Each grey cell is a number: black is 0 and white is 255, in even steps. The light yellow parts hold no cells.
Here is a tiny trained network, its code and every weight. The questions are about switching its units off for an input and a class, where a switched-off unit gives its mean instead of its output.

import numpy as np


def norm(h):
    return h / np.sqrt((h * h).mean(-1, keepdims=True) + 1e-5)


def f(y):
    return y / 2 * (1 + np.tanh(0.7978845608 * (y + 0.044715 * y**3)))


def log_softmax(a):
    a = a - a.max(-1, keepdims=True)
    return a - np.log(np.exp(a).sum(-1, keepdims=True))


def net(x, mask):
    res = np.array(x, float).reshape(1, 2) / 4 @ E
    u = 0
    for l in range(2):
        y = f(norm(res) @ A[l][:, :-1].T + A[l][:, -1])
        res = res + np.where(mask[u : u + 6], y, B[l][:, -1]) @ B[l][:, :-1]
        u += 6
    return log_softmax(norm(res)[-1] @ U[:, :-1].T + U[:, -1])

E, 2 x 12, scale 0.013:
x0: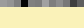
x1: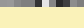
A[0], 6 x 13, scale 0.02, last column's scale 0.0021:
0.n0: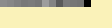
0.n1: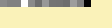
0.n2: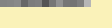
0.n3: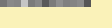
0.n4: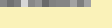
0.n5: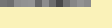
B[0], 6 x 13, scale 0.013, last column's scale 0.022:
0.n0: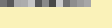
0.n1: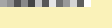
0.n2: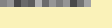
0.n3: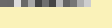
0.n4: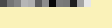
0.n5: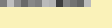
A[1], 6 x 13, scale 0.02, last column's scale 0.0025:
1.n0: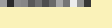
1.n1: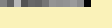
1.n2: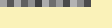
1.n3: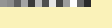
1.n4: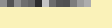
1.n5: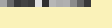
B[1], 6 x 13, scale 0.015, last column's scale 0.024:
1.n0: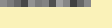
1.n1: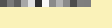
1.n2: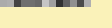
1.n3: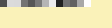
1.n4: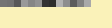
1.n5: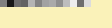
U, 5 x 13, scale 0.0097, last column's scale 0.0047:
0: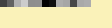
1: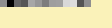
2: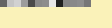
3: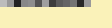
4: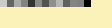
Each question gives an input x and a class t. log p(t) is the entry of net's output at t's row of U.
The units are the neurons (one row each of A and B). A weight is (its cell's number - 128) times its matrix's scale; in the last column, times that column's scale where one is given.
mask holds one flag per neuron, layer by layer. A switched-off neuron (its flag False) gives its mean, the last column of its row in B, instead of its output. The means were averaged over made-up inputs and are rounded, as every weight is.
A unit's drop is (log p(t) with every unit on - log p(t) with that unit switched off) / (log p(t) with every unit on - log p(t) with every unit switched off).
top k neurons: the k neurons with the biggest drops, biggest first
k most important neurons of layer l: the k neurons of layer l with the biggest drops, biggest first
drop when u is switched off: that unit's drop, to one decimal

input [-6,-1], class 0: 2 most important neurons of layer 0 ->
0.n4, 0.n3
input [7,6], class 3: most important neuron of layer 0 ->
0.n1
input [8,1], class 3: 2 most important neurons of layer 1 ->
1.n3, 1.n5
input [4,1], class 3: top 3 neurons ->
0.n1, 0.n4, 1.n3
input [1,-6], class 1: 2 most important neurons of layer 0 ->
0.n4, 0.n2
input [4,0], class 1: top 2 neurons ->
0.n4, 0.n3
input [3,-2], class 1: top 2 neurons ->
0.n4, 0.n1
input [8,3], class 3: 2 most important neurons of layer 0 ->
0.n1, 0.n4
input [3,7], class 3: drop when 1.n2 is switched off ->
0.3
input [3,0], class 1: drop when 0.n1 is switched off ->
0.3
